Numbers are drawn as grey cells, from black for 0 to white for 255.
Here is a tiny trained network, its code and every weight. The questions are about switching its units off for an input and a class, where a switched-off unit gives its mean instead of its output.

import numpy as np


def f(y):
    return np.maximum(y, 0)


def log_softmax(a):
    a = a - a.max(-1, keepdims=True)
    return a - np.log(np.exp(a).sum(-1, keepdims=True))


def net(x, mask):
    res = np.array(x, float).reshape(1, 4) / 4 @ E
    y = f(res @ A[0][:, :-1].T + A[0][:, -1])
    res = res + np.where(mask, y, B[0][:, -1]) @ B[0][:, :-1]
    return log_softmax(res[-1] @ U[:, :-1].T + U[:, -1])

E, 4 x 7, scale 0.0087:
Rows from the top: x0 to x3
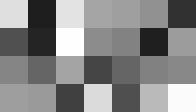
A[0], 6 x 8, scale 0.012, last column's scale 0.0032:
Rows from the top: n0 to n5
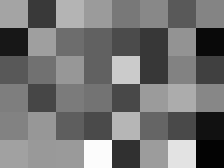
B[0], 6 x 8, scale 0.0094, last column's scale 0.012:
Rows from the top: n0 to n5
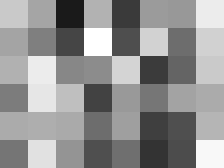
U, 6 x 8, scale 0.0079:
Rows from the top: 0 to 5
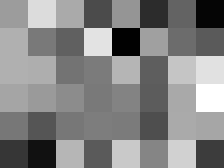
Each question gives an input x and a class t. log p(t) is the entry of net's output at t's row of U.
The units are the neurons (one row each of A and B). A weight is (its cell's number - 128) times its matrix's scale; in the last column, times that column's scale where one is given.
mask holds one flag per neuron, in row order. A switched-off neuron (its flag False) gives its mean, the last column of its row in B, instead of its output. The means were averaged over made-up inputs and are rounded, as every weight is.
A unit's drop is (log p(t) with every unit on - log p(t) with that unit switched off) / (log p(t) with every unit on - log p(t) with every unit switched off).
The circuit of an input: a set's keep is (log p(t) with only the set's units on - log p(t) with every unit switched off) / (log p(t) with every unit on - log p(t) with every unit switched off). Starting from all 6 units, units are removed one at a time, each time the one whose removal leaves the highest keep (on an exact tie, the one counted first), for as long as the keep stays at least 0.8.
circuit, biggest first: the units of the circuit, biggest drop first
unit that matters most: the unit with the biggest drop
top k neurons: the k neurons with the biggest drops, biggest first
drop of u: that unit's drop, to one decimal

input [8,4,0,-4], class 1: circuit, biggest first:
[n0]
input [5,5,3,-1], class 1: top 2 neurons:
[n0, n5]
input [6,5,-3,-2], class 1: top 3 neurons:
[n0, n5, n3]
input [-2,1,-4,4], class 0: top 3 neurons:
[n5, n0, n1]
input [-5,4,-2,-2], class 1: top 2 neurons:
[n1, n5]
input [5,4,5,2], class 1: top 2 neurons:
[n0, n5]
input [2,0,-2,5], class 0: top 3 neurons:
[n5, n1, n0]
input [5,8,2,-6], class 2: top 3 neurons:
[n2, n0, n5]
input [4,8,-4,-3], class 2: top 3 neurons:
[n2, n0, n5]
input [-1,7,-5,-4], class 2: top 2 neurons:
[n2, n5]
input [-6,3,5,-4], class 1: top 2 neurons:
[n1, n5]
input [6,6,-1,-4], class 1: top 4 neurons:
[n0, n5, n3, n4]
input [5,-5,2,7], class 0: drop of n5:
0.6
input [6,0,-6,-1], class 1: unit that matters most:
n0
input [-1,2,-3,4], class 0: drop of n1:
0.2
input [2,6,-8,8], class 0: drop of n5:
0.8
